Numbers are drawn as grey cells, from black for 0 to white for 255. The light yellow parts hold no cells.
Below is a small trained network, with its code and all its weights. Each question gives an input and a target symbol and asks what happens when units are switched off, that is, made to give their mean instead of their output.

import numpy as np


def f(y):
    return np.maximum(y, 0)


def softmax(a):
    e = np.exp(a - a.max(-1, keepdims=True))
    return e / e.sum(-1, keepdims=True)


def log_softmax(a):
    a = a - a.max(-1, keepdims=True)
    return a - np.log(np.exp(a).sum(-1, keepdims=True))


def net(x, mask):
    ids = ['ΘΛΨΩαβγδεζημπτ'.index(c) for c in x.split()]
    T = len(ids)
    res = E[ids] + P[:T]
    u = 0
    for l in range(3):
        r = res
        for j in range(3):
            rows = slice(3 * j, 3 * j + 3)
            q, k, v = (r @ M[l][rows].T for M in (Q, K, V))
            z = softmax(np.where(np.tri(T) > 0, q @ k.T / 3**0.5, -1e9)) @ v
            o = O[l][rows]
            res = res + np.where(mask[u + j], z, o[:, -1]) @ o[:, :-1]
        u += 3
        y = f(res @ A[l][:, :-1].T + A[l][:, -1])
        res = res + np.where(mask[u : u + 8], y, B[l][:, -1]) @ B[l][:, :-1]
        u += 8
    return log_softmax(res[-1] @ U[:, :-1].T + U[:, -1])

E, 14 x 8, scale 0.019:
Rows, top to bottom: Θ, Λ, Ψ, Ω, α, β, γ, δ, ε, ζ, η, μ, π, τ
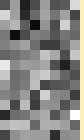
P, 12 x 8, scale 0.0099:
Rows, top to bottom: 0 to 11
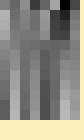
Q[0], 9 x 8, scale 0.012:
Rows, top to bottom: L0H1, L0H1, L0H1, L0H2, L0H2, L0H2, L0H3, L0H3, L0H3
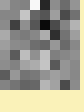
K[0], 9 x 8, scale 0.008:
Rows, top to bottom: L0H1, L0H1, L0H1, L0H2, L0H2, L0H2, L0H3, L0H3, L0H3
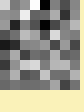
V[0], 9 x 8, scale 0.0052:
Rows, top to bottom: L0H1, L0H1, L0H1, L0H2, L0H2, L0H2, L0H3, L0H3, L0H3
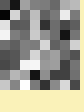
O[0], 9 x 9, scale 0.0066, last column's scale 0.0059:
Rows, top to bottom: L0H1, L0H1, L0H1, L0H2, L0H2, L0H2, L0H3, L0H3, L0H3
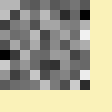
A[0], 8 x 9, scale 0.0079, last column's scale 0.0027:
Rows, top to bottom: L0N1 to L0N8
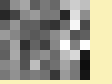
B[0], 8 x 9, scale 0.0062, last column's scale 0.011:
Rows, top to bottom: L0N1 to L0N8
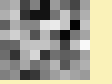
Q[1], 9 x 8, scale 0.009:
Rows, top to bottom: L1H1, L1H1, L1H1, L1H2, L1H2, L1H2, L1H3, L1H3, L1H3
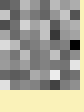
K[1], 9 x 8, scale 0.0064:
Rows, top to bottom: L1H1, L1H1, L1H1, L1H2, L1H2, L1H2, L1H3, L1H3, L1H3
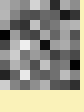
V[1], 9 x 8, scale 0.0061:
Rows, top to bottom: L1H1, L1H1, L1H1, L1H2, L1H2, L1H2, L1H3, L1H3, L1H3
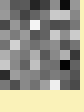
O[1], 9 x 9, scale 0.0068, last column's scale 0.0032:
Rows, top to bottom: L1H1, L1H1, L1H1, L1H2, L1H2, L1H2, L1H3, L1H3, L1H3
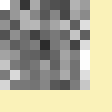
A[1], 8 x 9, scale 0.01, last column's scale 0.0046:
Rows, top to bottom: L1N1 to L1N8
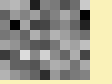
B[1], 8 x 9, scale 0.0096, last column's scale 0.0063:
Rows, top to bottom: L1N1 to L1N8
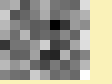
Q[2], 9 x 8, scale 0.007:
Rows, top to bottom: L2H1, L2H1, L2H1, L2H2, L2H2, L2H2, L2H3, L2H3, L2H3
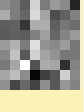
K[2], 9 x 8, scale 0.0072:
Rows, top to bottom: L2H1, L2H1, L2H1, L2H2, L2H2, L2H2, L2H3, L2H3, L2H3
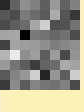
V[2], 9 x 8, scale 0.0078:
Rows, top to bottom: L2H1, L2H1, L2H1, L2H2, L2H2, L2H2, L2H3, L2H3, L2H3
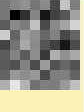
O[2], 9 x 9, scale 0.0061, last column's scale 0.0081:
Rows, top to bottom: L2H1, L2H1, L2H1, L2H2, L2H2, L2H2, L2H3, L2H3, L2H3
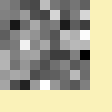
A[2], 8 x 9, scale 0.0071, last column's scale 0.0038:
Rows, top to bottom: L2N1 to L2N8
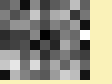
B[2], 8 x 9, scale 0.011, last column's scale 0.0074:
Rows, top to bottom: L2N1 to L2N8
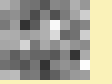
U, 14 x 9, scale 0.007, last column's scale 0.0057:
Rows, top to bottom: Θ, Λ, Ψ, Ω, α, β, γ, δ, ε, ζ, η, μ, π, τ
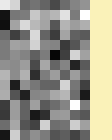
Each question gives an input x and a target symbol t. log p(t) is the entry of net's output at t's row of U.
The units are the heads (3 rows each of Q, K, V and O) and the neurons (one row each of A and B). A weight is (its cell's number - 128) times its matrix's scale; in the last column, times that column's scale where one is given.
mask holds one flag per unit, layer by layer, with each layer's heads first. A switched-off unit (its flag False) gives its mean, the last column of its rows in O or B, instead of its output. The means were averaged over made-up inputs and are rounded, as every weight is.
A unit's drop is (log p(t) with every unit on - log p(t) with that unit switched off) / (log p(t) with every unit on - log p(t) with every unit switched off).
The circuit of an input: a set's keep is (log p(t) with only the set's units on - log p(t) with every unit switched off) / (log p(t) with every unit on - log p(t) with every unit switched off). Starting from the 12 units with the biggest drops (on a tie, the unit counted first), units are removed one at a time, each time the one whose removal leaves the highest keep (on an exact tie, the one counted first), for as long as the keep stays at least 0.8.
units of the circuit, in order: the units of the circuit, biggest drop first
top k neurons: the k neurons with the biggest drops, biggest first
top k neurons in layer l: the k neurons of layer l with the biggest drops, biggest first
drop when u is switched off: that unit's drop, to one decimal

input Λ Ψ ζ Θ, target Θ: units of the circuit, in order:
(L0N2, L2N8)
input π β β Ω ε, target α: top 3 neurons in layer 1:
(L1N8, L1N5, L1N2)
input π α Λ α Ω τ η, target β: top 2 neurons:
(L0N3, L1N3)
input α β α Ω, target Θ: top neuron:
(L0N3)
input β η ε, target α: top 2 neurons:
(L2N4, L1N5)
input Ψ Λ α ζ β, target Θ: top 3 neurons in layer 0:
(L0N2, L0N5, L0N7)
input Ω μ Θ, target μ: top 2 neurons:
(L0N3, L0N2)
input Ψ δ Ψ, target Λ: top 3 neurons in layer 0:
(L0N5, L0N2, L0N4)
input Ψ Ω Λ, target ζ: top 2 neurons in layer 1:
(L1N1, L1N5)
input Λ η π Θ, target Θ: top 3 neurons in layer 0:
(L0N2, L0N4, L0N8)
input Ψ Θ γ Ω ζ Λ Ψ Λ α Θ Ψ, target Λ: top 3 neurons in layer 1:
(L1N4, L1N7, L1N2)
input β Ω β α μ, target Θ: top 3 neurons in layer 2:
(L2N8, L2N4, L2N2)
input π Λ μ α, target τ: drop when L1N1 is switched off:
0.2
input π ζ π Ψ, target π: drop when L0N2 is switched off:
-0.1
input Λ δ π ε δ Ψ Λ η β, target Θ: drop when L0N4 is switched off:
0.1
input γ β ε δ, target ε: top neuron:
(L1N5)
